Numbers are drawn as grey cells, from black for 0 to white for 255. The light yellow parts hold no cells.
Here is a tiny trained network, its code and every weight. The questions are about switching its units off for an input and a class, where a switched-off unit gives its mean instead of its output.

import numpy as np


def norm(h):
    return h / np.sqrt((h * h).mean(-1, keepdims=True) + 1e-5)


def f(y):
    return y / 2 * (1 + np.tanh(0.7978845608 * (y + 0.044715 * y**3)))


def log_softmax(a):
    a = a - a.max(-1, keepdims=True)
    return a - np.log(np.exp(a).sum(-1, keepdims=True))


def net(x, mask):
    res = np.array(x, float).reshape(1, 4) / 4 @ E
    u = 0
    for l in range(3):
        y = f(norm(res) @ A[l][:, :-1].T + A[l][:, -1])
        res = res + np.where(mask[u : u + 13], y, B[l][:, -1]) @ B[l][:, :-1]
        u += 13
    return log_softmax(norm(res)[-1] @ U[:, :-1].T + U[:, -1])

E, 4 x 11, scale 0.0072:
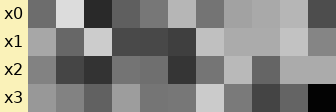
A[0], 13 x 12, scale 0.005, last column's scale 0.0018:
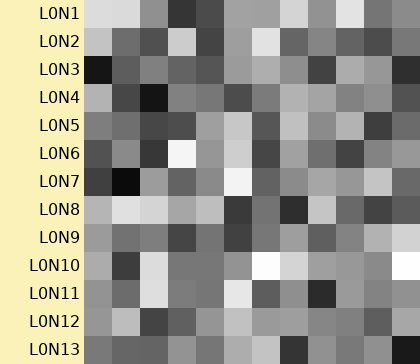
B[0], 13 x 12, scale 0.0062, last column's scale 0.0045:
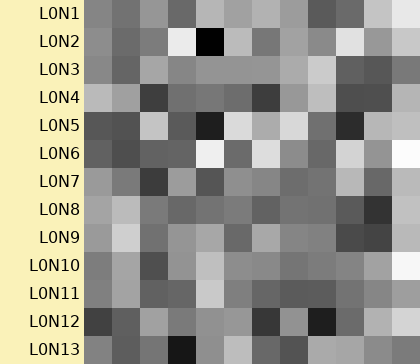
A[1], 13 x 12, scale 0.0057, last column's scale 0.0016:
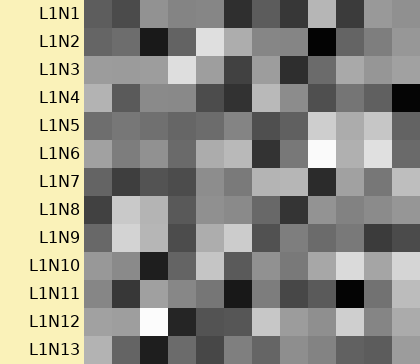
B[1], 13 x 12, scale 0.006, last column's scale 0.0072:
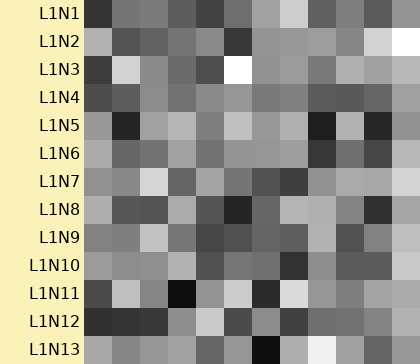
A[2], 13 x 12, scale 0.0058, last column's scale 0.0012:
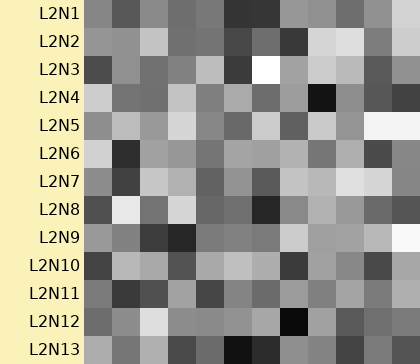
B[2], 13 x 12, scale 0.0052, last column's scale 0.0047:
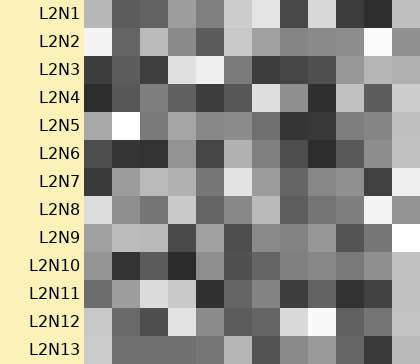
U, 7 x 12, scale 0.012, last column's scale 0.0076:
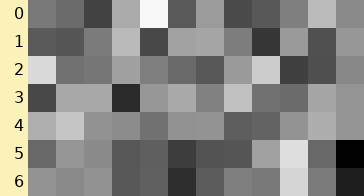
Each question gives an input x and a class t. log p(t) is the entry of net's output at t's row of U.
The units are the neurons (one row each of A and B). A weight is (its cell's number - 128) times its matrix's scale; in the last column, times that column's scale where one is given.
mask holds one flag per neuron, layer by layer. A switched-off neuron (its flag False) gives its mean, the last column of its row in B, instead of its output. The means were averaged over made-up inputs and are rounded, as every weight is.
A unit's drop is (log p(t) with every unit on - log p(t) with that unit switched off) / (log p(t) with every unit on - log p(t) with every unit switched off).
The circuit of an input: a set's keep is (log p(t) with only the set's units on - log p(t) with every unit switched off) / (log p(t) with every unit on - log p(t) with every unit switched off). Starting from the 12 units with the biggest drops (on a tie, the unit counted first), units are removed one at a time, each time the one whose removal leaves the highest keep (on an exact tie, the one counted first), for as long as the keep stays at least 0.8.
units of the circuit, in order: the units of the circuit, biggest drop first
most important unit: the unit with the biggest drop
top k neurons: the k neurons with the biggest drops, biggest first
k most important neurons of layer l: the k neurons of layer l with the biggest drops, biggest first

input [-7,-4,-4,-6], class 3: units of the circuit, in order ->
[L1N11 L1N1]
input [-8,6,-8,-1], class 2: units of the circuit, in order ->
[L2N12]
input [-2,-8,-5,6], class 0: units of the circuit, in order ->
[L0N6 L1N2]
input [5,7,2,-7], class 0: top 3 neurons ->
[L1N12 L0N1 L0N2]
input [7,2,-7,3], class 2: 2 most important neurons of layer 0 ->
[L0N8 L0N6]
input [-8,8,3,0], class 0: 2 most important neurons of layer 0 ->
[L0N12 L0N10]
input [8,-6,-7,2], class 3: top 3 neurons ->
[L0N5 L0N12 L1N10]
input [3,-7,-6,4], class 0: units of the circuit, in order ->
[L0N6 L1N2]
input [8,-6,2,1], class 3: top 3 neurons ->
[L0N5 L0N12 L1N12]
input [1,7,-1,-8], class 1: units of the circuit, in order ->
[L1N5 L1N6]
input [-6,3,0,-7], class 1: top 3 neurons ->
[L1N5 L0N7 L1N6]
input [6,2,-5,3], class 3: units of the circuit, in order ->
[L0N1 L0N12]
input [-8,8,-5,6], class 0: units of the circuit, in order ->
[L1N12 L0N10]
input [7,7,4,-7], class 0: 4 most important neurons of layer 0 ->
[L0N1 L0N2 L0N9 L0N12]
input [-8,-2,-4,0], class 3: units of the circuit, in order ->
[L1N11]
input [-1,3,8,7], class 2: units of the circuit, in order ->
[L0N4 L1N13]
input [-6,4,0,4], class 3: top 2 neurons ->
[L1N11 L0N6]
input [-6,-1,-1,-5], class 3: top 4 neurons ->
[L1N11 L0N2 L1N3 L0N9]
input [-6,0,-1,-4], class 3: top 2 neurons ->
[L1N11 L0N2]
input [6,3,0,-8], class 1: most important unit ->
L1N5
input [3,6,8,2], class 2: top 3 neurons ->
[L0N4 L0N6 L1N13]
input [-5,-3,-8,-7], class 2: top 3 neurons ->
[L0N8 L0N2 L1N9]
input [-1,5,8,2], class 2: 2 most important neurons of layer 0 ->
[L0N4 L0N6]
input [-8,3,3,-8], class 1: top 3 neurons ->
[L1N5 L0N7 L1N6]
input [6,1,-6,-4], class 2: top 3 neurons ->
[L1N9 L0N2 L1N8]
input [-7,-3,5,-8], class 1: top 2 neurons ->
[L0N7 L1N5]
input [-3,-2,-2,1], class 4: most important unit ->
L0N6
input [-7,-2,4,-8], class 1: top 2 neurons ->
[L0N7 L1N5]
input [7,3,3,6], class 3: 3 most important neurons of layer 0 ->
[L0N1 L0N5 L0N12]
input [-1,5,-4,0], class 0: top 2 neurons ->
[L1N12 L2N3]
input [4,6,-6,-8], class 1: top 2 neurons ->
[L1N5 L1N6]
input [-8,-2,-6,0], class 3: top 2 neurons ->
[L1N11 L1N3]
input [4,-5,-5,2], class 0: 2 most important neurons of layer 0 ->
[L0N6 L0N4]
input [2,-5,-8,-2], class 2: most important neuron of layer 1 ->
[L1N9]
